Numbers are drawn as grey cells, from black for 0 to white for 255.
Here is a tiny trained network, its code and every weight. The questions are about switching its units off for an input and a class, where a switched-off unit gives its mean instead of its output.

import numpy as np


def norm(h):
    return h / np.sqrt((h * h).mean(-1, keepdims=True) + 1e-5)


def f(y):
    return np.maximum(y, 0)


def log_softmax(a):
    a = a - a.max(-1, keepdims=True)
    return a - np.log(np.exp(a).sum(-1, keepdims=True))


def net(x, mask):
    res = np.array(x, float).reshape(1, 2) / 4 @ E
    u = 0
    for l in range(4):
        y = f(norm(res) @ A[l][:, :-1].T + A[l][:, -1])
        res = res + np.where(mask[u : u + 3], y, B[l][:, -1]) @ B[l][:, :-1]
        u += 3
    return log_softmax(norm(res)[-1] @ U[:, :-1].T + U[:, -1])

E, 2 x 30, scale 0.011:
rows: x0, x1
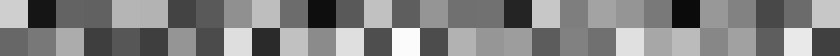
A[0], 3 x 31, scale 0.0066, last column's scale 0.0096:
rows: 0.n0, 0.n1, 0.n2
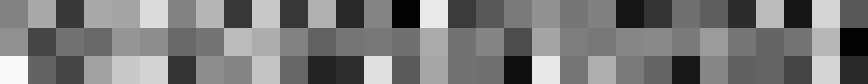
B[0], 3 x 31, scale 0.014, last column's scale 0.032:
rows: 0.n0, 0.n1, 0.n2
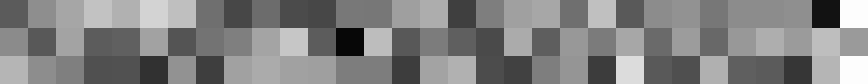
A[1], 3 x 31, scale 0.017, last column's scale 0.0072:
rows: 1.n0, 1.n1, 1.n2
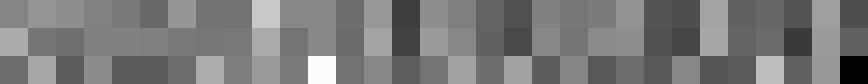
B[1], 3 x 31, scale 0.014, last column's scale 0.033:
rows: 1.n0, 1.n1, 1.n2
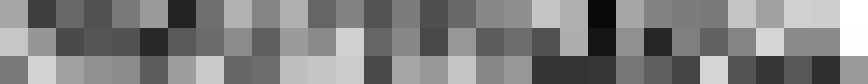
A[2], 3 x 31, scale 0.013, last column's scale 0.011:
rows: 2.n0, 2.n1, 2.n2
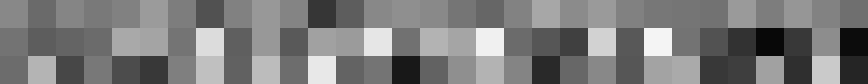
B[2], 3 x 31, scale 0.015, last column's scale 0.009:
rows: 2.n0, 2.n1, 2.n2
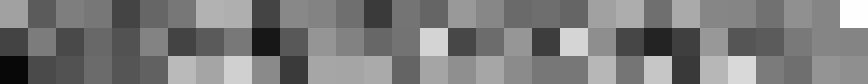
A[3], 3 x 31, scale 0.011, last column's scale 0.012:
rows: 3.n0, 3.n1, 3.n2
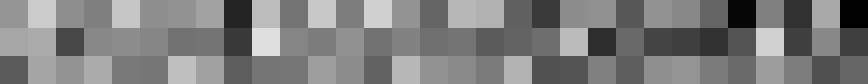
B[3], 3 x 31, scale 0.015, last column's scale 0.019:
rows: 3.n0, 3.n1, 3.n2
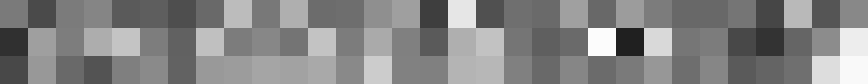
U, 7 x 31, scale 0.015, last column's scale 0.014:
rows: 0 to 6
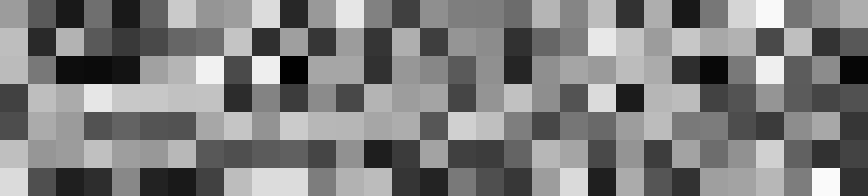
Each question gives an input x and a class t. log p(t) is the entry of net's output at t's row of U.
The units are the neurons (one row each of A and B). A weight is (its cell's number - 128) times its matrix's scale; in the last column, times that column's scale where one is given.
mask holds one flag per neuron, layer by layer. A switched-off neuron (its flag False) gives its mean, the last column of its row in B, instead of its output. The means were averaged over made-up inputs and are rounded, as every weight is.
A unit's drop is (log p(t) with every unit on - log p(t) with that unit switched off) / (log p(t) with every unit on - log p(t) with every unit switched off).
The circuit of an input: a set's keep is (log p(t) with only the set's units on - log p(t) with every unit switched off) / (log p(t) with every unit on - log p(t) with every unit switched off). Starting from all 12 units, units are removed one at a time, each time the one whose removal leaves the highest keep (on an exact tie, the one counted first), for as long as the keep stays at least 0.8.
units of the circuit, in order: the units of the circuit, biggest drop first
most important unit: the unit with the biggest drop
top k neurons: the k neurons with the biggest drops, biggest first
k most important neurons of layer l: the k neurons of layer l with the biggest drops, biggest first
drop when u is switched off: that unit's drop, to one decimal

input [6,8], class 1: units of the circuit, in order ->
(0.n2; 1.n1)
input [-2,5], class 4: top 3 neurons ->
(0.n2; 1.n0; 0.n0)
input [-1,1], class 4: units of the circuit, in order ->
(0.n2; 1.n0)
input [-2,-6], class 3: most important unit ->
0.n0
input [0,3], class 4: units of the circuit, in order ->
(0.n2; 1.n0)
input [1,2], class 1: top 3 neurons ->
(1.n2; 0.n2; 1.n1)
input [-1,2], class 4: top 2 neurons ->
(0.n2; 1.n0)
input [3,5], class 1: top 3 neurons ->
(0.n2; 1.n1; 1.n2)
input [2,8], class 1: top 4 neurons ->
(0.n2; 1.n2; 3.n2; 1.n1)
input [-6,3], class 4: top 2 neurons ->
(0.n2; 0.n0)
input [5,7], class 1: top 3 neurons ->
(0.n2; 1.n1; 1.n0)
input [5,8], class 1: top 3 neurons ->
(0.n2; 1.n1; 1.n0)
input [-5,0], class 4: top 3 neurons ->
(0.n2; 0.n0; 1.n2)
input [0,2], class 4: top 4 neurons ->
(0.n2; 0.n1; 2.n0; 1.n0)
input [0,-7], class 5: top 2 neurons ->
(0.n0; 3.n2)
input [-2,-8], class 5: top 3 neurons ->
(0.n0; 0.n2; 2.n0)
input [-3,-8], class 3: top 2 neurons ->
(0.n0; 1.n0)
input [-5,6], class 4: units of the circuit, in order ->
(0.n2)
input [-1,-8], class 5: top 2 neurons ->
(0.n0; 0.n2)
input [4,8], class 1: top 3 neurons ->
(0.n2; 1.n1; 3.n2)
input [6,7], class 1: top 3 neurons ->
(0.n2; 1.n1; 1.n0)
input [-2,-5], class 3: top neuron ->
(0.n0)
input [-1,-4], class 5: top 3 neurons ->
(0.n0; 0.n2; 3.n1)
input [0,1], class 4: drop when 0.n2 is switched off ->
1.0
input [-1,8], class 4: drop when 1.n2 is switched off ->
0.0
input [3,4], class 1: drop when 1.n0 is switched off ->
0.2
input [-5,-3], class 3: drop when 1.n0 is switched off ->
0.2
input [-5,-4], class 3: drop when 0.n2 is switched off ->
0.5
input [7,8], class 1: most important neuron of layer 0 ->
(0.n2)
